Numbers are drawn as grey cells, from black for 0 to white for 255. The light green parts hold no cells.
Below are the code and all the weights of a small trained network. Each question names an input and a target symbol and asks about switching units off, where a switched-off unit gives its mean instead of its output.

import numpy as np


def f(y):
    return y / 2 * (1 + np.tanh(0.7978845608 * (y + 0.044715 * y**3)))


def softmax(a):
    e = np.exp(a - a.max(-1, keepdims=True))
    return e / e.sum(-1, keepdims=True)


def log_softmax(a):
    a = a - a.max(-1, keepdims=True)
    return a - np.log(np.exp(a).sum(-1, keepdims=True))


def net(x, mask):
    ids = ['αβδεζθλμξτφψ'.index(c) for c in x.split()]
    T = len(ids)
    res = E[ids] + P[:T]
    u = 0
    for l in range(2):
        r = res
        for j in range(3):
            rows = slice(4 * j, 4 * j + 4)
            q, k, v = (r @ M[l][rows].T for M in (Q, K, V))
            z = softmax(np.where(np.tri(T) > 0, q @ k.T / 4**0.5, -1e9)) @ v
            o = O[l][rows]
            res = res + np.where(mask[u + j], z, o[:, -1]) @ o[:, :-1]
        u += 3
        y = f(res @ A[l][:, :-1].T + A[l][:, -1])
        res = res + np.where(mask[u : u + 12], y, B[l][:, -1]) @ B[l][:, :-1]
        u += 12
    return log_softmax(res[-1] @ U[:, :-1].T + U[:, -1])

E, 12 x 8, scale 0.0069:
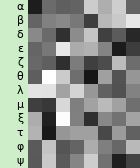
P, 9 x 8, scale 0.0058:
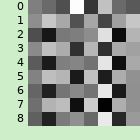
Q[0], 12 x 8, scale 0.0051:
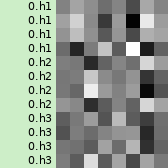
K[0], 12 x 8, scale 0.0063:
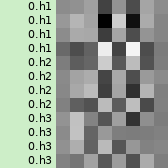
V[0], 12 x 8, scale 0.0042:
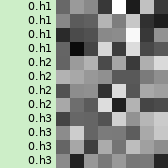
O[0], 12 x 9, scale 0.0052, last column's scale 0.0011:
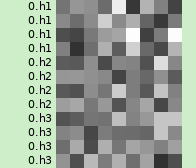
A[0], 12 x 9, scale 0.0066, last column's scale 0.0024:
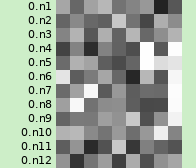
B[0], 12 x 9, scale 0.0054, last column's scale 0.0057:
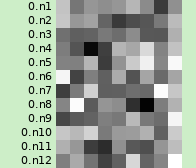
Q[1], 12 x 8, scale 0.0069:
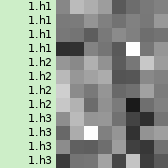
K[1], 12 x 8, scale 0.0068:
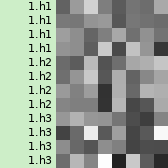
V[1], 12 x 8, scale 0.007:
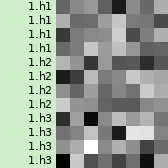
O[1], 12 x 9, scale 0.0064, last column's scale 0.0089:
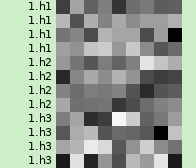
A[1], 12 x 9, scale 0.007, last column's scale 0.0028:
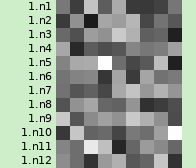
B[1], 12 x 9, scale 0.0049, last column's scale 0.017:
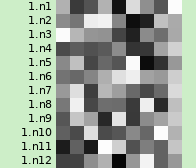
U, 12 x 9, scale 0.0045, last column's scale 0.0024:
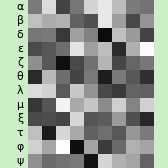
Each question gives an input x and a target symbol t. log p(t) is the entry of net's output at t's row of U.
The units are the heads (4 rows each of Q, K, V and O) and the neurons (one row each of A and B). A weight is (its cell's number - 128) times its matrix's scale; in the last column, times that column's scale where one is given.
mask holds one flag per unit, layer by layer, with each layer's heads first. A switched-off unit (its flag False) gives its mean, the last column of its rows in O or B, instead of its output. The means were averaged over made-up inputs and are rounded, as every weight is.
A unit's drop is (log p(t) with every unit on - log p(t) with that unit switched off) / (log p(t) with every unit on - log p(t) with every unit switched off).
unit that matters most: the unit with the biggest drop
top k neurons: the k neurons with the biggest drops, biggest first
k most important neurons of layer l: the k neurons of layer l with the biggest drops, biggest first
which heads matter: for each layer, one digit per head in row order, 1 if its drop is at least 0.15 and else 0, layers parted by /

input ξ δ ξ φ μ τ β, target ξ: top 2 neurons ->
1.n11, 0.n1
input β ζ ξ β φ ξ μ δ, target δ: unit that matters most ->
0.n11
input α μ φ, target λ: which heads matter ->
000 / 011
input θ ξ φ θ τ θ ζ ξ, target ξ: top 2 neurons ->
1.n11, 1.n1
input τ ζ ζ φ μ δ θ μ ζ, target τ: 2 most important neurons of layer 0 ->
0.n1, 0.n6
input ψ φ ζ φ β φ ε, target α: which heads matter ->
110 / 111
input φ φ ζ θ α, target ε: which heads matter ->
000 / 001
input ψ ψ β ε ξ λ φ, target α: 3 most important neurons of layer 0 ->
0.n8, 0.n1, 0.n7
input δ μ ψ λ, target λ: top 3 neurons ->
1.n5, 0.n8, 1.n11
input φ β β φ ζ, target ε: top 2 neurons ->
1.n2, 0.n5
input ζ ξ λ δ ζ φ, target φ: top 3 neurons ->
0.n5, 0.n10, 1.n1
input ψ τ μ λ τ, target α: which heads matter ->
100 / 011
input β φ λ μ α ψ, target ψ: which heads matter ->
100 / 001
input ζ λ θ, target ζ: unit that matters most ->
0.h2
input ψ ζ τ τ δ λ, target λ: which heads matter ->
100 / 011
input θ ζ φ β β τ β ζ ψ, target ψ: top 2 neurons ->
0.n8, 1.n10
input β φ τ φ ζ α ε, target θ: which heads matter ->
100 / 101
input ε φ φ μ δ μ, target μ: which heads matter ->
000 / 001
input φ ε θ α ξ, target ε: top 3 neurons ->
1.n2, 0.n5, 0.n10
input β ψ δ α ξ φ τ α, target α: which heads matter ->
100 / 000
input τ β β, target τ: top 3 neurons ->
0.n6, 0.n1, 1.n1
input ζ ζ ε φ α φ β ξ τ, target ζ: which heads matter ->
010 / 001
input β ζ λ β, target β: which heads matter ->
100 / 011
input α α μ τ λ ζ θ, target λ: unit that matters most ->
0.h1
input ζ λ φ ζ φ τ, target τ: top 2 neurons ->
1.n1, 0.n6
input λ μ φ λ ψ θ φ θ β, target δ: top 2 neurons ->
0.n8, 1.n11
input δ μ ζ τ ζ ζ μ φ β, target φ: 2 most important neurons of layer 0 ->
0.n1, 0.n6
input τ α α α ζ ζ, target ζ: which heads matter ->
100 / 011
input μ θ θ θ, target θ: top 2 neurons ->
0.n5, 1.n11
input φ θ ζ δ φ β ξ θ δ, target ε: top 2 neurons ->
1.n2, 0.n5
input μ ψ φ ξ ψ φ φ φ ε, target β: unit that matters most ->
0.h1
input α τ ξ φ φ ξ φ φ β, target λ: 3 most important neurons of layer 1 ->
1.n3, 1.n2, 1.n7
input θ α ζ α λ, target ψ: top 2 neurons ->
0.n8, 1.n10
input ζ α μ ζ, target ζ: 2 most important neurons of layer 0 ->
0.n4, 0.n6
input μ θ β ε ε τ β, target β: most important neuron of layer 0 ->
0.n1
